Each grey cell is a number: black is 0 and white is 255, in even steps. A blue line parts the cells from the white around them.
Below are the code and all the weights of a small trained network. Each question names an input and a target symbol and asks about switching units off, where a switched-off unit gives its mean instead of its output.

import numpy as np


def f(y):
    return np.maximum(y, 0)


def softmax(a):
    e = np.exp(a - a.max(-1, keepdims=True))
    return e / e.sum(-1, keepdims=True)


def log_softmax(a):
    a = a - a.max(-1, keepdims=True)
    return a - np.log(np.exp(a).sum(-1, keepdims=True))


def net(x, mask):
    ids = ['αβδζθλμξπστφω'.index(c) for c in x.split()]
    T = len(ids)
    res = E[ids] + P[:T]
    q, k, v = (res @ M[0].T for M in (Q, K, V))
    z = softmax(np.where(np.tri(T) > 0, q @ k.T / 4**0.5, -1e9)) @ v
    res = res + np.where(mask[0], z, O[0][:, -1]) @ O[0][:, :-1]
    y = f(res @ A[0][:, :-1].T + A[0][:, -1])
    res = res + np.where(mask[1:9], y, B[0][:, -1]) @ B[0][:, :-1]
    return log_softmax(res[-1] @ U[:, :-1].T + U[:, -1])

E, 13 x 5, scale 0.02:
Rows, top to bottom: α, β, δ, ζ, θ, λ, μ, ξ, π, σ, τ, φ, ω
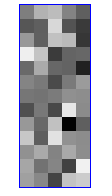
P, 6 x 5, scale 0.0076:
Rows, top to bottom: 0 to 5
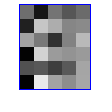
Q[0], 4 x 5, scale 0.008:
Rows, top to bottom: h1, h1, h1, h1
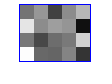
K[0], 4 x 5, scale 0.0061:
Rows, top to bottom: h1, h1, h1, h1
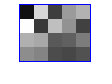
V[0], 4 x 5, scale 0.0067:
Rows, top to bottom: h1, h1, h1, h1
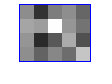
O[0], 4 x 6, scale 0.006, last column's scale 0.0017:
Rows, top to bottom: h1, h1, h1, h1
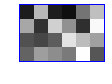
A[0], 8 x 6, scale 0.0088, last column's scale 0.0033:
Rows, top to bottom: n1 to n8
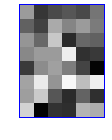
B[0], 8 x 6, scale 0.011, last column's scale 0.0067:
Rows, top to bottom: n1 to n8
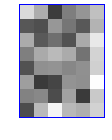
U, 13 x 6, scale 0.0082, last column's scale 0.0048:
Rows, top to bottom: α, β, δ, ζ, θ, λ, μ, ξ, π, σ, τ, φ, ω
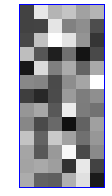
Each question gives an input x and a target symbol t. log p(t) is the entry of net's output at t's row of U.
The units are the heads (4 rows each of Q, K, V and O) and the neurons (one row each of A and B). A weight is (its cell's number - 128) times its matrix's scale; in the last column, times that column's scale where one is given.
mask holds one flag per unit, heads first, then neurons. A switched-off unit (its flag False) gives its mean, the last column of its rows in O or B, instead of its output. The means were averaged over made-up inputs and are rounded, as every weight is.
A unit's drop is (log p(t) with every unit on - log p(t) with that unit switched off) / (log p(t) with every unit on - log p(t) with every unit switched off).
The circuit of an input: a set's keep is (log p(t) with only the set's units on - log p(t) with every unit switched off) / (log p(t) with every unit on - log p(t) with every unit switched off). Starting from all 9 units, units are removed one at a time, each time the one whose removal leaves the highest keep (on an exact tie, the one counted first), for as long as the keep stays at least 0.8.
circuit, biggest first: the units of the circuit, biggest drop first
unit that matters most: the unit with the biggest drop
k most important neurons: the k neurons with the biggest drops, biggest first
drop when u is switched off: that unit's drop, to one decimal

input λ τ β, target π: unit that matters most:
n8
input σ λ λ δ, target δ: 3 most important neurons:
[n4; n6; n5]
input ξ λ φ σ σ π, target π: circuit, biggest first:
[n3; n8]
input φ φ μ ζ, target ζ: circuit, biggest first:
[n7; n8]
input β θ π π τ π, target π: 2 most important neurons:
[n3; n8]
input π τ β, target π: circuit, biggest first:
[n8; n3; h1]
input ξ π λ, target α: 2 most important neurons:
[n8; n3]
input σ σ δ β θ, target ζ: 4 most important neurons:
[n8; n1; n7; n4]
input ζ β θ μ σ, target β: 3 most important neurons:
[n1; n2; n8]
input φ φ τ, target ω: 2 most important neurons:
[n6; n7]
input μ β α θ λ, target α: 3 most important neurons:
[n8; n6; n3]
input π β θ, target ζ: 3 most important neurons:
[n8; n7; n1]
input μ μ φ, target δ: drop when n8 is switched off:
1.0
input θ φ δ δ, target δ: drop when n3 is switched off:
0.1
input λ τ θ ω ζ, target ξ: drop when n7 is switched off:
0.4
